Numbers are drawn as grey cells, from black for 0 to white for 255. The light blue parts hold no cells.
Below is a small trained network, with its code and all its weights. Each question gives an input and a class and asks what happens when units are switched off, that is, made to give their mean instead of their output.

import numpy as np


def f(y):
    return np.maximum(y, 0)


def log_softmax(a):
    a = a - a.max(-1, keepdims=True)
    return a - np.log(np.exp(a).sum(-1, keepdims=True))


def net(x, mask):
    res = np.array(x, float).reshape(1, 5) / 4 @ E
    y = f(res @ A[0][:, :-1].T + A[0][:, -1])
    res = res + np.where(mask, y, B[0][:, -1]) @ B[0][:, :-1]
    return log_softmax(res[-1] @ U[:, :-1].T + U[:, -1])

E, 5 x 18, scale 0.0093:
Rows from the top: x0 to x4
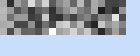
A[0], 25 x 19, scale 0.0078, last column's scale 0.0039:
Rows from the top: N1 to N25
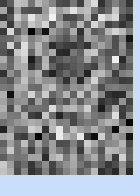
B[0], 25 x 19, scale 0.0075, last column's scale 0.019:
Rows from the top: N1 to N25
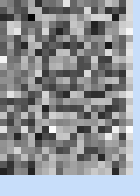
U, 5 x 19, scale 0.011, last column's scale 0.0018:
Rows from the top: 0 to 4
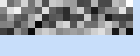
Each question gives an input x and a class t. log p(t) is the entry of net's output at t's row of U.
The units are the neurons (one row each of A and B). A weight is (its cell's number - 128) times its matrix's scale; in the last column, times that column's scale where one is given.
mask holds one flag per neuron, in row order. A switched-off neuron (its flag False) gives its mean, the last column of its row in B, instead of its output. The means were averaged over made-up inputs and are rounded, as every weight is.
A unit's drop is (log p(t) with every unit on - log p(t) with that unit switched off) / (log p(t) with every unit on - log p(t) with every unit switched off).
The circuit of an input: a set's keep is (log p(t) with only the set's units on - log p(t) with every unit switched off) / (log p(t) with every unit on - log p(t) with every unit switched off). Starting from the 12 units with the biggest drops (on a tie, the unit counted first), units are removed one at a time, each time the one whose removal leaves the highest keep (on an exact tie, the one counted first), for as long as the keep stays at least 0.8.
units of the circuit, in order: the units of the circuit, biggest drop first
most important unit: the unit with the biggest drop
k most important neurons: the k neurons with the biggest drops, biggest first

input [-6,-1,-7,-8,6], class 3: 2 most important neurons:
(N8; N1)
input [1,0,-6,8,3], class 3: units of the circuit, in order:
(N20)
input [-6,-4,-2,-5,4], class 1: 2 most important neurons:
(N5; N22)
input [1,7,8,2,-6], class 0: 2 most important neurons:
(N9; N17)
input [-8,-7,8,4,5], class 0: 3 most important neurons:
(N9; N17; N14)
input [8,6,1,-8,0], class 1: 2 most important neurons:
(N14; N4)
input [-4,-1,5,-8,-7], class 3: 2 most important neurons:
(N8; N1)
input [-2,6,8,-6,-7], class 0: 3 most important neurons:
(N17; N9; N10)
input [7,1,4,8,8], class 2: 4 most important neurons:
(N2; N16; N5; N8)
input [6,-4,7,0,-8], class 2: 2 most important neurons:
(N7; N11)
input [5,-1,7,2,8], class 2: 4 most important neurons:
(N2; N16; N19; N23)
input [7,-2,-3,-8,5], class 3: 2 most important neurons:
(N8; N1)
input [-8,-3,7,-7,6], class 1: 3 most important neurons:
(N5; N22; N19)
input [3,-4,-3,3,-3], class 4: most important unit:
N5
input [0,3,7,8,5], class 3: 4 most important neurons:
(N20; N19; N23; N2)
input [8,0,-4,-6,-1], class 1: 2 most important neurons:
(N14; N4)
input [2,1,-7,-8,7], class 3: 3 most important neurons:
(N8; N1; N12)
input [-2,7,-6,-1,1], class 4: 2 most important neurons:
(N25; N15)
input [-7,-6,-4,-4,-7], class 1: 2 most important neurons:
(N5; N22)
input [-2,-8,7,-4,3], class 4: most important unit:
N3
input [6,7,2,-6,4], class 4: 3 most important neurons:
(N25; N15; N5)
